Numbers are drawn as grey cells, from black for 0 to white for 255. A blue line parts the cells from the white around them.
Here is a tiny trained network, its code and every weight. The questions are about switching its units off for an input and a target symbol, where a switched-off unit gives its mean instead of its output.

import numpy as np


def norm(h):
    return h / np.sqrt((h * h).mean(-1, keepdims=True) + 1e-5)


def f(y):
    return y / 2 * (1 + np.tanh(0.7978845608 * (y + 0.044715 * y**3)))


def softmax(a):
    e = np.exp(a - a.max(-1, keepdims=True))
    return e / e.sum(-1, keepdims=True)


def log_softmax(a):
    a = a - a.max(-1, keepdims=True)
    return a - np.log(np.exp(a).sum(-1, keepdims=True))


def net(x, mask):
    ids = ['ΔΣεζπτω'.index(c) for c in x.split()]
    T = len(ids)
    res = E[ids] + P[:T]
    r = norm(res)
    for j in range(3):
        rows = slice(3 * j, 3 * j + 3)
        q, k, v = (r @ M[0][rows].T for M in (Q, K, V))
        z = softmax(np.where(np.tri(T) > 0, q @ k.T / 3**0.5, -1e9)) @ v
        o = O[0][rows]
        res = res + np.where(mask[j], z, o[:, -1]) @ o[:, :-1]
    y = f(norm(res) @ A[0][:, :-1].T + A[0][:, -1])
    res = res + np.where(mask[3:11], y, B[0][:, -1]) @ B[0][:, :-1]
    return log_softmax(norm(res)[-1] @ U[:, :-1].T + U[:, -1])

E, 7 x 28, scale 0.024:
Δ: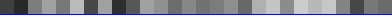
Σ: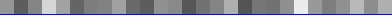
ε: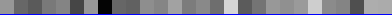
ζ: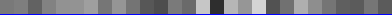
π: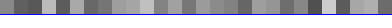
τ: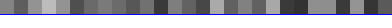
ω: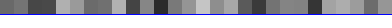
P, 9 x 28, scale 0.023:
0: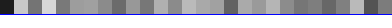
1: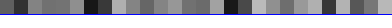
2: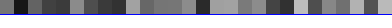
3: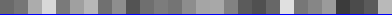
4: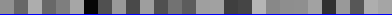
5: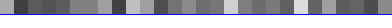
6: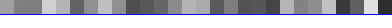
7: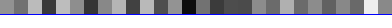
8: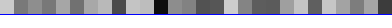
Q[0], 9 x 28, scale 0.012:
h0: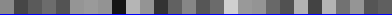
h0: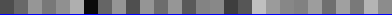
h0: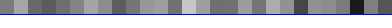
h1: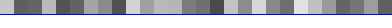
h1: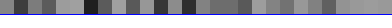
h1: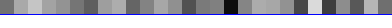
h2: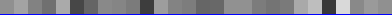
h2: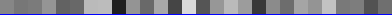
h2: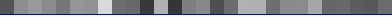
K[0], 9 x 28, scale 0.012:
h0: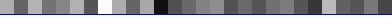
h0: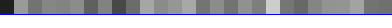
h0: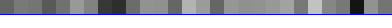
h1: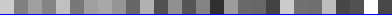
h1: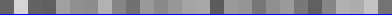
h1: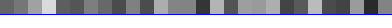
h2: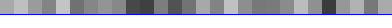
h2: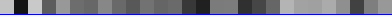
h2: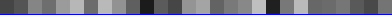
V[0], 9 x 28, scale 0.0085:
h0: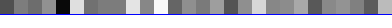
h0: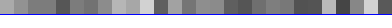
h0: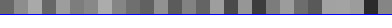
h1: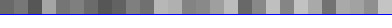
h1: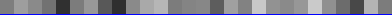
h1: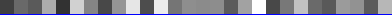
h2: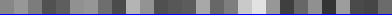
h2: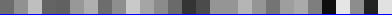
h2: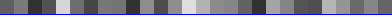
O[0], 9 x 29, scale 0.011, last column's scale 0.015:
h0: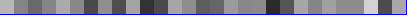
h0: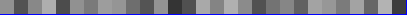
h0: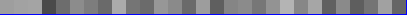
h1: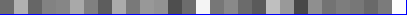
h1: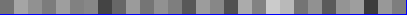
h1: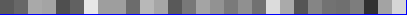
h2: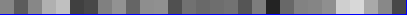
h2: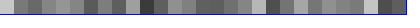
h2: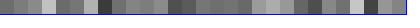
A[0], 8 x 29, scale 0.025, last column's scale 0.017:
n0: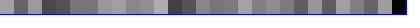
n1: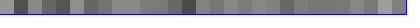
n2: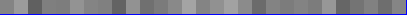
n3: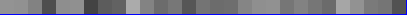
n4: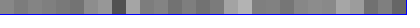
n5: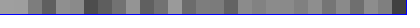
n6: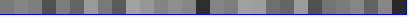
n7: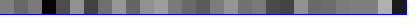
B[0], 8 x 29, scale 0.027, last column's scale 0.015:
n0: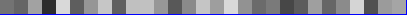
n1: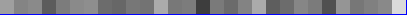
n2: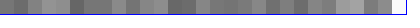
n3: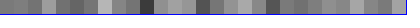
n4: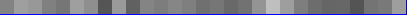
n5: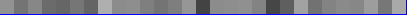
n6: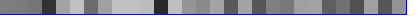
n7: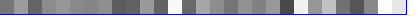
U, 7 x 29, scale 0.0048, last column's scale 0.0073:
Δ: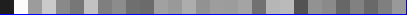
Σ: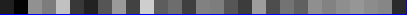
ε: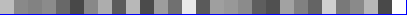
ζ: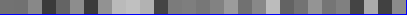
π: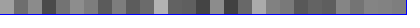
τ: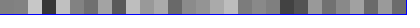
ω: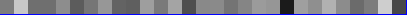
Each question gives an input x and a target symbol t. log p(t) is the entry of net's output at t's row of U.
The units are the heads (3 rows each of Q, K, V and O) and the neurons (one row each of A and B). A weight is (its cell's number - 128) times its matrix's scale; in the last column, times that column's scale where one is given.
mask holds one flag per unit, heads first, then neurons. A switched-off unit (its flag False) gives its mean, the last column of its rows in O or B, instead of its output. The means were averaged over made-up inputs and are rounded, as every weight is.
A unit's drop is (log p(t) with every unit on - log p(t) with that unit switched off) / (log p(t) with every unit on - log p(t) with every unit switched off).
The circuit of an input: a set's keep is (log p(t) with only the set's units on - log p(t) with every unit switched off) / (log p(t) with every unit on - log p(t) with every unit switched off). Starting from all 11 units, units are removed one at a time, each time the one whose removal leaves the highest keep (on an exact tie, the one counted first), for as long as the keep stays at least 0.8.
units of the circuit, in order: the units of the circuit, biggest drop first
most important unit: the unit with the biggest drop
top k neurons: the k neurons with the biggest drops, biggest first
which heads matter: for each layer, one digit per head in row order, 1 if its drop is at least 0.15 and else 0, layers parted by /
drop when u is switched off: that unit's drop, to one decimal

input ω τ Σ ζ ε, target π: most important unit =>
h2
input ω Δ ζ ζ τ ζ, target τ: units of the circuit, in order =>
(h0, n0)
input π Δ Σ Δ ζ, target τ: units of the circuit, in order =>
(h1, n0)
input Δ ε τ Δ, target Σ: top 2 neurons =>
(n2, n7)
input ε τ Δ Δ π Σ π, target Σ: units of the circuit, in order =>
(h1, n2, h2)
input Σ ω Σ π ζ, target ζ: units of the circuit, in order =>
(h2, n7)
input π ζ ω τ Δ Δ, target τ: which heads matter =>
100
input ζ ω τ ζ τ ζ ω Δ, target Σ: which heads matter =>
111
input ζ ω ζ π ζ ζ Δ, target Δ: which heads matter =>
001
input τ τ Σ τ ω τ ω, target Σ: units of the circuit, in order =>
(n2, n7)
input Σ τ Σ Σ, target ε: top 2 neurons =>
(n5, n7)
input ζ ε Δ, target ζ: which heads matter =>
110
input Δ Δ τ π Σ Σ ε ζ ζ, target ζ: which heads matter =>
110
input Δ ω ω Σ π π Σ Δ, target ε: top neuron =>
(n3)
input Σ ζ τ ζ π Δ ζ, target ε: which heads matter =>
011
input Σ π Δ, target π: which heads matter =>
100
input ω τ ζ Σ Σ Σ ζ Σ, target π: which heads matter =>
011
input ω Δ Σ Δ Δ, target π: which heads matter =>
011
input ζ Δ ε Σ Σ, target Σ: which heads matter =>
111
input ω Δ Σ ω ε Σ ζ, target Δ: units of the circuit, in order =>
(h2)
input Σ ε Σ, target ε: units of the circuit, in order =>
(h0, h2, n3)
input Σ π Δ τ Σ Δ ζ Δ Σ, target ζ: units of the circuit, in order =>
(h1, n6)
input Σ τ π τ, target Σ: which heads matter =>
000
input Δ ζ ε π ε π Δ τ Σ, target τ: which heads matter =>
100
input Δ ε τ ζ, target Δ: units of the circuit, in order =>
(n7, n1)
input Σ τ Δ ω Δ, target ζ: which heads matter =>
111
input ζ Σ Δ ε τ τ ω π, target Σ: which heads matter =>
111
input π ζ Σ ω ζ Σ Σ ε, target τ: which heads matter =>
010
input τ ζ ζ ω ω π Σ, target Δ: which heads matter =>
101
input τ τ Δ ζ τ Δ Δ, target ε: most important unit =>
h1
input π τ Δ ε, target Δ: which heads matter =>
100
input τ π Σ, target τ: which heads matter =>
010
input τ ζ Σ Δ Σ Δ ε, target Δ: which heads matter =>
101
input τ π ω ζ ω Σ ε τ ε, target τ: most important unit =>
h0
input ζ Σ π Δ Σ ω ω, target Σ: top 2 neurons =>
(n2, n3)
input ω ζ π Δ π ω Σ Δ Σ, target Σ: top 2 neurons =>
(n2, n7)
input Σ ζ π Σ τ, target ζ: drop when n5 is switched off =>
0.1
